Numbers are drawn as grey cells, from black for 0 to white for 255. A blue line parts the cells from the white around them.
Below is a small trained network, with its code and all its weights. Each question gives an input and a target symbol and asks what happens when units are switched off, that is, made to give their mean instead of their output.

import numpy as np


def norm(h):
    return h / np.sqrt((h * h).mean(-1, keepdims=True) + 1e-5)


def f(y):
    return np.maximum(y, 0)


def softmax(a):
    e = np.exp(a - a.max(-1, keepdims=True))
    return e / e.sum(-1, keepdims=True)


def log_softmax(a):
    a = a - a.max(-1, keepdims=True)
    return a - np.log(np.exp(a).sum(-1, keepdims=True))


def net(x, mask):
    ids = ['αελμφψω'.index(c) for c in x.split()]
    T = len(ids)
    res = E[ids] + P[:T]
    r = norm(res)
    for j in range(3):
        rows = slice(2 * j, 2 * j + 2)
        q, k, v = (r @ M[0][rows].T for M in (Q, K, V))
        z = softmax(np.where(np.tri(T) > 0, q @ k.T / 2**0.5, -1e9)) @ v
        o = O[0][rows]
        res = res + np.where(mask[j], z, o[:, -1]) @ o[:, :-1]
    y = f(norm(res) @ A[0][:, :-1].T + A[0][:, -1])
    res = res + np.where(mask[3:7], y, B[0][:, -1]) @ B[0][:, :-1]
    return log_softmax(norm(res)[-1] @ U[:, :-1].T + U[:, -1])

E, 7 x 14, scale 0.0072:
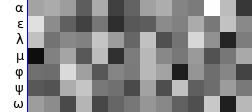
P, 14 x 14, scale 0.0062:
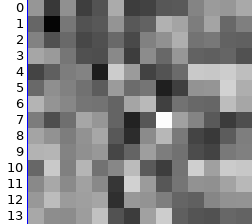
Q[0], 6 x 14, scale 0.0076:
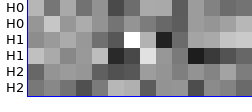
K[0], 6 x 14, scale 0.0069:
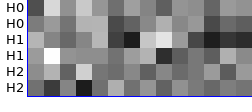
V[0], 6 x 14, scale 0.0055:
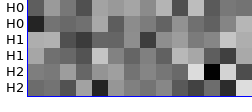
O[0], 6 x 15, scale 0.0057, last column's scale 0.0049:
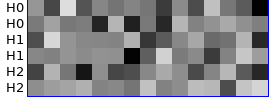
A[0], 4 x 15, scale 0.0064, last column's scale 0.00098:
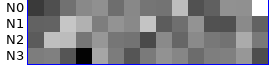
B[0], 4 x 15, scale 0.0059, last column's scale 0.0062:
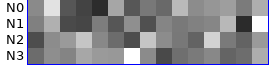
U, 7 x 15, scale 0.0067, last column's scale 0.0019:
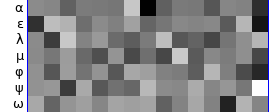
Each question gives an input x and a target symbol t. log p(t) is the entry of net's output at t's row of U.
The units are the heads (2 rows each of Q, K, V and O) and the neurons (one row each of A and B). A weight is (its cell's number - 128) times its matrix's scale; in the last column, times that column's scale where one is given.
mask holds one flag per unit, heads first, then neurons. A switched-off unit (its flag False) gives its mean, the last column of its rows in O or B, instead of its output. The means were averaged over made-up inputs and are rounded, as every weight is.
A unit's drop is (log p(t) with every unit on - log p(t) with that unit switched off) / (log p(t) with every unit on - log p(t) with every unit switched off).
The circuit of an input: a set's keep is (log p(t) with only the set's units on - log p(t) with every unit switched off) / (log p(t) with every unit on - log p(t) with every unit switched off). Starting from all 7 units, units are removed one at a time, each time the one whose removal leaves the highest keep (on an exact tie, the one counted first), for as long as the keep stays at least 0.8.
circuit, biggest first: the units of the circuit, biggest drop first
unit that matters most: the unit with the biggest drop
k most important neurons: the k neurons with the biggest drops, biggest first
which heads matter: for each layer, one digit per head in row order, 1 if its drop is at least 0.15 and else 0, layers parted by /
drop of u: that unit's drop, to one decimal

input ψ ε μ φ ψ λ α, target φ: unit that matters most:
H2
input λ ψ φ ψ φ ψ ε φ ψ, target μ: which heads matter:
001
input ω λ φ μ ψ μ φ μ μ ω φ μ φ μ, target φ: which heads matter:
110
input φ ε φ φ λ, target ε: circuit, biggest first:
(H1 H2)
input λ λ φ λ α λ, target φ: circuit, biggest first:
(H0 H2)
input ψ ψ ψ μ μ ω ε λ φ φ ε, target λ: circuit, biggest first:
(H1 H0)
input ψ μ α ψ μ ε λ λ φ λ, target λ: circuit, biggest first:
(H1 H2)
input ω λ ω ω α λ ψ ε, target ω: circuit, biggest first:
(H2 N1)
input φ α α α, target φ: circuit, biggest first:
(H0 H1)
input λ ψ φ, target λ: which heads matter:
010
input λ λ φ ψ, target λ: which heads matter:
110
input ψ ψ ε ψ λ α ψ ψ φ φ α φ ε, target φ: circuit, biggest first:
(H1 H0)
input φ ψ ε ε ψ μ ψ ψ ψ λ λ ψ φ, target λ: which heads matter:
011
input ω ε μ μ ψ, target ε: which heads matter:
010
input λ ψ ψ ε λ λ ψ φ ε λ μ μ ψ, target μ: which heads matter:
101
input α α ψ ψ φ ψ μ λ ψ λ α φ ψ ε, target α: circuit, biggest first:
(H2 H1)
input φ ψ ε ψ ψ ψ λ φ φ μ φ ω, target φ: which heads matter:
110
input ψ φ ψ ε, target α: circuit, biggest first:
(H2 N3)
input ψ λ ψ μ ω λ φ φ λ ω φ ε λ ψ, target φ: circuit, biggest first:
(H1)
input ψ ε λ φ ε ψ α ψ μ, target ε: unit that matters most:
H2
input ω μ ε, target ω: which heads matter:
001
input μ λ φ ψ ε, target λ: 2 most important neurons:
(N1 N0)
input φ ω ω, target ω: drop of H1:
-0.1
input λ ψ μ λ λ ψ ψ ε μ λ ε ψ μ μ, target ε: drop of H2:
0.2
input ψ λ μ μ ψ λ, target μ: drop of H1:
0.0
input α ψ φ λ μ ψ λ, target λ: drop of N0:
0.1
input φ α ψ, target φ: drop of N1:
0.0
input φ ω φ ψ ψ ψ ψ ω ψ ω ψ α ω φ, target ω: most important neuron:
(N0)
